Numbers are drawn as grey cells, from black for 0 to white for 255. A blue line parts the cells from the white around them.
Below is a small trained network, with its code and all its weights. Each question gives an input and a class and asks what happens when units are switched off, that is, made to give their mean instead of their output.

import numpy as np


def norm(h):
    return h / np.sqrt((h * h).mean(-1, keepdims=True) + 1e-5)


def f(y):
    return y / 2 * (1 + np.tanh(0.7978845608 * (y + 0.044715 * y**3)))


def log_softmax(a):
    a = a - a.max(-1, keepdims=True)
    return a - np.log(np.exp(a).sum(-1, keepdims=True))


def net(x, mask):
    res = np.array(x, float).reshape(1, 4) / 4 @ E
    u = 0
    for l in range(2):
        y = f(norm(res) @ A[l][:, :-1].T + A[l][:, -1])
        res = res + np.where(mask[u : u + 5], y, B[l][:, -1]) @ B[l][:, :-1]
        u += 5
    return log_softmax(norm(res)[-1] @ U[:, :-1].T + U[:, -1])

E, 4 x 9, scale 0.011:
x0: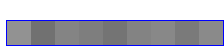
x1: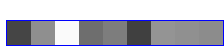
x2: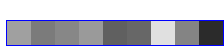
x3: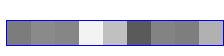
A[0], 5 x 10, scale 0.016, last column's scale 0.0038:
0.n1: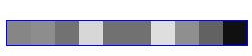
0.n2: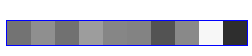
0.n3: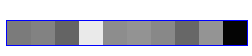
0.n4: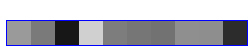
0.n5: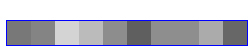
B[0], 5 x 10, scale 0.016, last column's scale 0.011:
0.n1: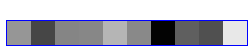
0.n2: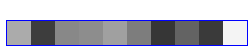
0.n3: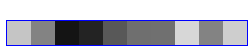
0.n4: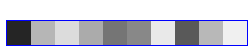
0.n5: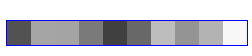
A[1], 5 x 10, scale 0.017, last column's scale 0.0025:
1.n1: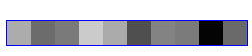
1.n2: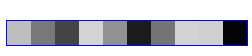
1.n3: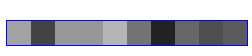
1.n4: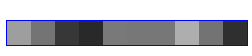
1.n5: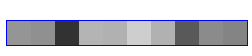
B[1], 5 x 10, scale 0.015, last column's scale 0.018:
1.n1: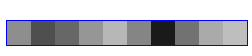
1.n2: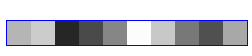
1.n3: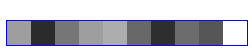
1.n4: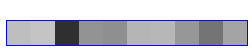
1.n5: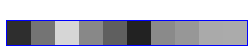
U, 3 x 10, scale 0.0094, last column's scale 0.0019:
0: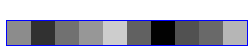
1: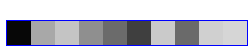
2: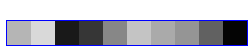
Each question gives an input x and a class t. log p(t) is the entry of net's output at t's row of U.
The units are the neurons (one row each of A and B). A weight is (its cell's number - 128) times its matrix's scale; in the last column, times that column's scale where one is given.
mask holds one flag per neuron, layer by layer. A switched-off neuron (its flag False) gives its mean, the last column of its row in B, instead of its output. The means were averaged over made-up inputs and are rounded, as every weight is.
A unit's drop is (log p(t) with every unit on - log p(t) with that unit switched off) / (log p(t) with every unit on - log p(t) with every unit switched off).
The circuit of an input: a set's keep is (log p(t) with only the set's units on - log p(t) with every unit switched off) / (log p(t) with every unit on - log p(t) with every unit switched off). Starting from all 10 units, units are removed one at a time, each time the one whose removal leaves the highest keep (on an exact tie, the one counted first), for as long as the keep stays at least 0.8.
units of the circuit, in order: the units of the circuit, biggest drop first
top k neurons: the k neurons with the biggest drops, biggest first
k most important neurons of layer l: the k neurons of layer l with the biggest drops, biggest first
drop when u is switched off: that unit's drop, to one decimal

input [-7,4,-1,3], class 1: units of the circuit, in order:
(0.n5)
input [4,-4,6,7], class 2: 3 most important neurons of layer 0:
(0.n3 0.n2 0.n4)
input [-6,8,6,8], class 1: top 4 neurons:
(0.n5 0.n2 1.n3 1.n4)
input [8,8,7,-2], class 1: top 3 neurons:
(0.n2 0.n5 1.n3)
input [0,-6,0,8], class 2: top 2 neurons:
(0.n3 1.n2)
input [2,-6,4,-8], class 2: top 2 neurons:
(0.n4 0.n1)
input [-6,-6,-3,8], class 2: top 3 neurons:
(0.n3 1.n2 0.n2)
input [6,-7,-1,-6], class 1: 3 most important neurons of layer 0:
(0.n3 0.n2 0.n1)
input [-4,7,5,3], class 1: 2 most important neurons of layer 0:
(0.n5 0.n2)
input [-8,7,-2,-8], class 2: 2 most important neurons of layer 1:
(1.n3 1.n5)
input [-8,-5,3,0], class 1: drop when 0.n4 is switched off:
1.0
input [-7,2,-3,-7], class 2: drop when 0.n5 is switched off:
0.1
